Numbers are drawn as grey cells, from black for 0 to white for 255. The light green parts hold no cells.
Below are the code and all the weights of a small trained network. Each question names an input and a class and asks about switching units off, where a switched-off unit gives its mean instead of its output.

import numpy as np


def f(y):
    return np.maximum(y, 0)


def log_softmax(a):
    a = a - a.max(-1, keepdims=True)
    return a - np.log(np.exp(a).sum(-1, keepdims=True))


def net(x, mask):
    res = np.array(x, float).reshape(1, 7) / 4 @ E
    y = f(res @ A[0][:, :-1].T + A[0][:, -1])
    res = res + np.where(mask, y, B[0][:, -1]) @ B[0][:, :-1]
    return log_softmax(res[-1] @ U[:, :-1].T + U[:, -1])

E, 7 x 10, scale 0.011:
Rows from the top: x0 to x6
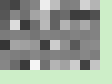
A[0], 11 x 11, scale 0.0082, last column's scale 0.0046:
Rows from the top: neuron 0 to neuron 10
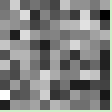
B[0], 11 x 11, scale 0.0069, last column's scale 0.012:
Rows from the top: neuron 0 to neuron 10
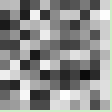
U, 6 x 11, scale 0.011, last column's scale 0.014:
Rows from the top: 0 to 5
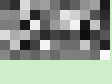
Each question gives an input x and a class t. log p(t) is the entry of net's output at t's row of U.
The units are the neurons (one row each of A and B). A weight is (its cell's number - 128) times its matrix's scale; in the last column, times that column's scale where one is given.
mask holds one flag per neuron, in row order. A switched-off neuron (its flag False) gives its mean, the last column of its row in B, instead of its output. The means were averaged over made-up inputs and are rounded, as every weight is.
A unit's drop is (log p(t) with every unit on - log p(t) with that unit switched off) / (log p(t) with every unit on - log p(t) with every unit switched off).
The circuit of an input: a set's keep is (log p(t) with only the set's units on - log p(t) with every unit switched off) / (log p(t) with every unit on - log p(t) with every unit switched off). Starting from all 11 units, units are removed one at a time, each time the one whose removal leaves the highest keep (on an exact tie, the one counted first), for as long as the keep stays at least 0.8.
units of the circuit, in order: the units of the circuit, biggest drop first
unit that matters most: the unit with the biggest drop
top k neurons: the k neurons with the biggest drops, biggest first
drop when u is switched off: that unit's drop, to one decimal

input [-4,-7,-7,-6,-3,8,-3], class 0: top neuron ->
(neuron 4)
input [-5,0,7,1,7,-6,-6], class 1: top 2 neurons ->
(neuron 5; neuron 6)
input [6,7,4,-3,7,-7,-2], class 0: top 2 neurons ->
(neuron 8; neuron 9)
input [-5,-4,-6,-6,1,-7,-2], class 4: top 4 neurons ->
(neuron 6; neuron 7; neuron 3; neuron 8)
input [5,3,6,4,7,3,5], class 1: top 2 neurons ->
(neuron 10; neuron 1)
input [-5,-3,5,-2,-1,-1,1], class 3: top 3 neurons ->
(neuron 3; neuron 6; neuron 1)
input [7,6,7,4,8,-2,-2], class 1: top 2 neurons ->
(neuron 10; neuron 5)
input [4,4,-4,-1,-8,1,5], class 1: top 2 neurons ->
(neuron 9; neuron 1)
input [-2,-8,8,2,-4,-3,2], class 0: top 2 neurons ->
(neuron 4; neuron 2)
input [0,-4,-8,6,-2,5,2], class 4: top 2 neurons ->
(neuron 6; neuron 3)
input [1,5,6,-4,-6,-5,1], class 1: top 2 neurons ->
(neuron 9; neuron 6)
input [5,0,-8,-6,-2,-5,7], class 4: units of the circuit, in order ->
(neuron 3; neuron 1)
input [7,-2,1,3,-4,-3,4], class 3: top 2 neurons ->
(neuron 7; neuron 1)
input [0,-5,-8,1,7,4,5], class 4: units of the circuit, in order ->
(neuron 6; neuron 3)
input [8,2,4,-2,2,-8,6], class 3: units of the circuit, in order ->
(neuron 7)
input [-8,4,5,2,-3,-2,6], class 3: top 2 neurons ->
(neuron 1; neuron 0)
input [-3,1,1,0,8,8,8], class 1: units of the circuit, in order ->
(neuron 10; neuron 1)
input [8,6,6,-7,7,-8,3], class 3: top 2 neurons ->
(neuron 7; neuron 9)
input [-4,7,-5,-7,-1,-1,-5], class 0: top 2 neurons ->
(neuron 8; neuron 7)
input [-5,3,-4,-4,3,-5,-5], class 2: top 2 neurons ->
(neuron 1; neuron 7)
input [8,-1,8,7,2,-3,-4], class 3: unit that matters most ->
neuron 7
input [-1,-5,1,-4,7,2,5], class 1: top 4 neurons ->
(neuron 10; neuron 1; neuron 8; neuron 5)
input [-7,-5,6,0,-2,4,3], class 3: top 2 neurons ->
(neuron 0; neuron 1)
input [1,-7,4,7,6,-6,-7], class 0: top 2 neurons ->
(neuron 2; neuron 4)
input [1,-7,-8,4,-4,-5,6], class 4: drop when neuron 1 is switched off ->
0.2
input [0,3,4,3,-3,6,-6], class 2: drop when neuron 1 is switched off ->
0.7
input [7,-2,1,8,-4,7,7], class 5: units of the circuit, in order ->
(neuron 1)
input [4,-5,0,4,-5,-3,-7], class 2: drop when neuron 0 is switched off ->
0.0
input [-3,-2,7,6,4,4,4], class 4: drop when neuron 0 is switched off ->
0.4
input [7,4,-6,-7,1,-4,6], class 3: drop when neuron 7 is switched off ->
0.8
